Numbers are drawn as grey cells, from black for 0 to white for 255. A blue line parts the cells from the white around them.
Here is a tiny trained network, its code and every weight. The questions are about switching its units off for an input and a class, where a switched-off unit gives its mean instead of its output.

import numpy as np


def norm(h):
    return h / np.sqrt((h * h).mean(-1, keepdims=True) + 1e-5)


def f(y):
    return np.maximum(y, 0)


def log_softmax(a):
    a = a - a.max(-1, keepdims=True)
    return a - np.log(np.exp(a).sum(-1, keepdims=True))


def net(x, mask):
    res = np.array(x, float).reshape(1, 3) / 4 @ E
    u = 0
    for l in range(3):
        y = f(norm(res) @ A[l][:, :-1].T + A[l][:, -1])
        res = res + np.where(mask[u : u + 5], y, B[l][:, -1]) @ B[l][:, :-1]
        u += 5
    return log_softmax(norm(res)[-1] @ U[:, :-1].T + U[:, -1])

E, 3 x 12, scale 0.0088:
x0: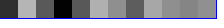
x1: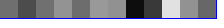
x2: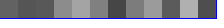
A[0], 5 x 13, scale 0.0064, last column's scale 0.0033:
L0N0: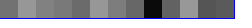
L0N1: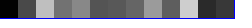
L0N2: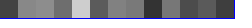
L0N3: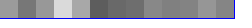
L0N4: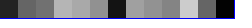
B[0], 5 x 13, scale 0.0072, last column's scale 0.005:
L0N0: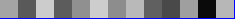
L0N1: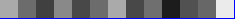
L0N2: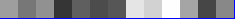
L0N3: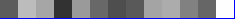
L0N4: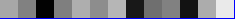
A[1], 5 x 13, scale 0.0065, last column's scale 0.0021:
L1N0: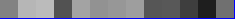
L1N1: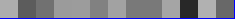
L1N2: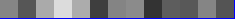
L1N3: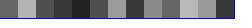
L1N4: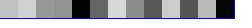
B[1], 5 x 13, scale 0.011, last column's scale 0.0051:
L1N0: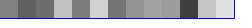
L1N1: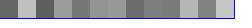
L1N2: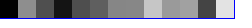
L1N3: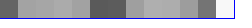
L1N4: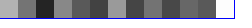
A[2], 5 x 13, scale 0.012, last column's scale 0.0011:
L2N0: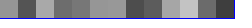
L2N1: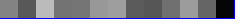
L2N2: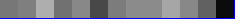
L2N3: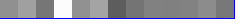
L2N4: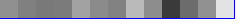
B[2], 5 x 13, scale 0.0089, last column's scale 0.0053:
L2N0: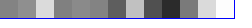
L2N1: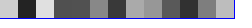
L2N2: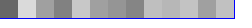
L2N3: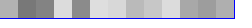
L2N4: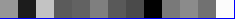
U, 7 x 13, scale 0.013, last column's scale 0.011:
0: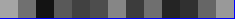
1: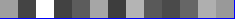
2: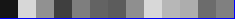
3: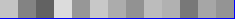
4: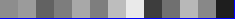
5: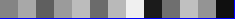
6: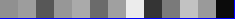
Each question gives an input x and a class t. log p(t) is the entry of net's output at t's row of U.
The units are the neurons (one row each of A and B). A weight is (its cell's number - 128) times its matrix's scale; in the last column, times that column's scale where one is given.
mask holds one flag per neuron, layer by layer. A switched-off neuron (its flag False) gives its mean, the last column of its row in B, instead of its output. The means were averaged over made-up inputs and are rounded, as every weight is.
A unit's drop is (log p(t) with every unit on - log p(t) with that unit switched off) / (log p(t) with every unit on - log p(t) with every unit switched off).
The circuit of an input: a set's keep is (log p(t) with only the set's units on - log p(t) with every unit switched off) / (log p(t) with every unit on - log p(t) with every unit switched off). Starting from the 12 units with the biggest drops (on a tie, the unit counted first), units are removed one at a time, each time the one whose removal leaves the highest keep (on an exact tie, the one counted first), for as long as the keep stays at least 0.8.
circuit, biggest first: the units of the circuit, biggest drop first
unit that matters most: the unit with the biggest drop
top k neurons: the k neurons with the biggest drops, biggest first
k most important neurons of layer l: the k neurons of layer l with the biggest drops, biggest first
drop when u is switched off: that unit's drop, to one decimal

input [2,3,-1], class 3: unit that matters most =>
L1N0
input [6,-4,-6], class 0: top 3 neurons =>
L1N4, L0N3, L1N2
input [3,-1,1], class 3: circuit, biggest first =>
L1N3, L1N2, L2N3
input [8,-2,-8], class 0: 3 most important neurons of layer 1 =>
L1N4, L1N2, L1N1
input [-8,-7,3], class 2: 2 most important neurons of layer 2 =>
L2N2, L2N0
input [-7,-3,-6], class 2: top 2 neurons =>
L1N2, L0N4
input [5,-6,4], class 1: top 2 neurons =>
L2N4, L1N2
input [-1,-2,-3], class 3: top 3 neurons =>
L1N0, L2N3, L0N1
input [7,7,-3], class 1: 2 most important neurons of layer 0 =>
L0N0, L0N3
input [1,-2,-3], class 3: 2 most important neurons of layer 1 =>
L1N2, L1N0
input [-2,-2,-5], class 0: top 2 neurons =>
L1N4, L0N0
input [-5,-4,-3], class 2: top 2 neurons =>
L1N2, L0N0
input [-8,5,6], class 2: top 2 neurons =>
L1N2, L1N4
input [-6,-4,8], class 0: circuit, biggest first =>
L0N4
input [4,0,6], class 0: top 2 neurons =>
L0N1, L1N0
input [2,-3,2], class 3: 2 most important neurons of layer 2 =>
L2N3, L2N0
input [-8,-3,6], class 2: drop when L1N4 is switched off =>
0.1
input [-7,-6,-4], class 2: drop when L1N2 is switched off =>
1.3
